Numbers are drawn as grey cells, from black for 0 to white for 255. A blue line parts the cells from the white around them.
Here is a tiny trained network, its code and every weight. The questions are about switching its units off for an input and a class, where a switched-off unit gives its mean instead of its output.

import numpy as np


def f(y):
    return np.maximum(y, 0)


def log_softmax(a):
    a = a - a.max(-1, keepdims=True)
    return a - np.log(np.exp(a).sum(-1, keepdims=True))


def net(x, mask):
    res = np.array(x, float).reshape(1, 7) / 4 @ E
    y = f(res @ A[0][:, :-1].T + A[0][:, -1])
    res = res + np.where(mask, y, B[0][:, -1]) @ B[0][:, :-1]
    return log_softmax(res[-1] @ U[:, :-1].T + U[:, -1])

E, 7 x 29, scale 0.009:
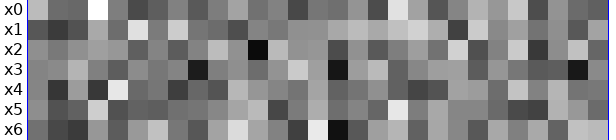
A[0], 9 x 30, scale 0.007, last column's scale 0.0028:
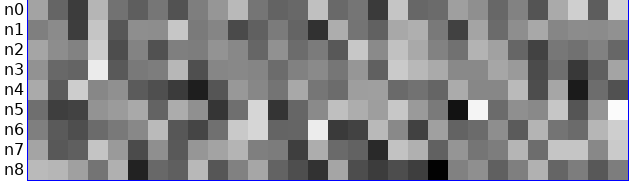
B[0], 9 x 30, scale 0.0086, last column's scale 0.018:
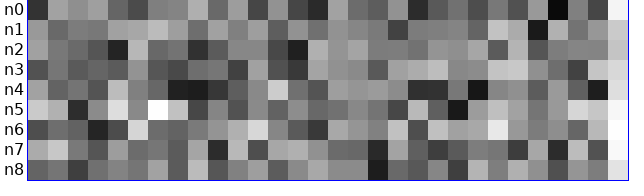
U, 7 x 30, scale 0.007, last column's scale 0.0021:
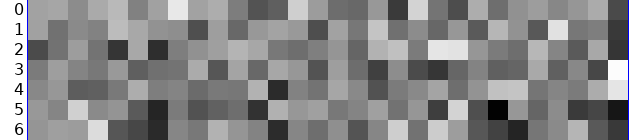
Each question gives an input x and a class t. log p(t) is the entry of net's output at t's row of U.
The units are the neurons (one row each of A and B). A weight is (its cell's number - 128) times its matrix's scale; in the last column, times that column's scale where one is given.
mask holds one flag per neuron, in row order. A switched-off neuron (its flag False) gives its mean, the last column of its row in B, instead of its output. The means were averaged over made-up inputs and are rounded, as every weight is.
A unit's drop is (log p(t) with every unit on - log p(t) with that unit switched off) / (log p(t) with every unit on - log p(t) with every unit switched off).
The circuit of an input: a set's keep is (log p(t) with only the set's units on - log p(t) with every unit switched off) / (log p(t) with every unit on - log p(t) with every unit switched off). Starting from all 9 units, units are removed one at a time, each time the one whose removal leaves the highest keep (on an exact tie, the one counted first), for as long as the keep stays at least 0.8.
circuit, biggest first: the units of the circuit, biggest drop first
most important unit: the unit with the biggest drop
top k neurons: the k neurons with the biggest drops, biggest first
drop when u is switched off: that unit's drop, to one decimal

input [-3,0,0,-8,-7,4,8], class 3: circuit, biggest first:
[n0]
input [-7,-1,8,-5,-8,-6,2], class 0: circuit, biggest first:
[n6 n4 n0]
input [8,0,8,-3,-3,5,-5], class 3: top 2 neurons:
[n7 n0]
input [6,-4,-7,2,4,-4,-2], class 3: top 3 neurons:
[n3 n4 n6]
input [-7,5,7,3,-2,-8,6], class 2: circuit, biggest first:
[n5 n8]
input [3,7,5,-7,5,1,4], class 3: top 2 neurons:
[n7 n0]
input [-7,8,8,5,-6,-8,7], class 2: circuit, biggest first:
[n5 n8]
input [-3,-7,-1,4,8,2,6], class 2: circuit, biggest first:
[n6 n5]
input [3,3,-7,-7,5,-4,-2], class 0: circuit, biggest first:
[n5 n6]
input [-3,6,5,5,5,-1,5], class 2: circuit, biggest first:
[n5 n8]
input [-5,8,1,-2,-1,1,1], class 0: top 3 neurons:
[n6 n5 n4]
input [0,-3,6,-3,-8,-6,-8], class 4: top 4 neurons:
[n7 n0 n1 n8]
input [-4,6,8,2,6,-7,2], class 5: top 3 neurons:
[n5 n6 n1]
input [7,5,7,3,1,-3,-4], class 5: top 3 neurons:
[n6 n4 n5]
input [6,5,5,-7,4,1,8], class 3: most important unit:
n7
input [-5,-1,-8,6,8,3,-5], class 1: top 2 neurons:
[n4 n3]
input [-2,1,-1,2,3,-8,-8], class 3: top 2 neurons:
[n8 n6]
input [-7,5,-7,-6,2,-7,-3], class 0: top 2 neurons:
[n6 n5]
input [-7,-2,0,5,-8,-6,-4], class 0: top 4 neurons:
[n6 n4 n0 n7]
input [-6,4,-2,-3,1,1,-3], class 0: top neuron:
[n6]
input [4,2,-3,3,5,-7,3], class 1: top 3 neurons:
[n8 n3 n4]
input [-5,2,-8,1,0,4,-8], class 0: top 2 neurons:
[n6 n5]
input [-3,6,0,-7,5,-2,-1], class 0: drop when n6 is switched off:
0.2
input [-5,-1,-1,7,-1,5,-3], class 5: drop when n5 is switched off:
0.4
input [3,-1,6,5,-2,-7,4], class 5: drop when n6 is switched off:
0.2
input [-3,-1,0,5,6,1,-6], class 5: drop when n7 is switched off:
0.1
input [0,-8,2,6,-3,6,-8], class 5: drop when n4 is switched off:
0.2
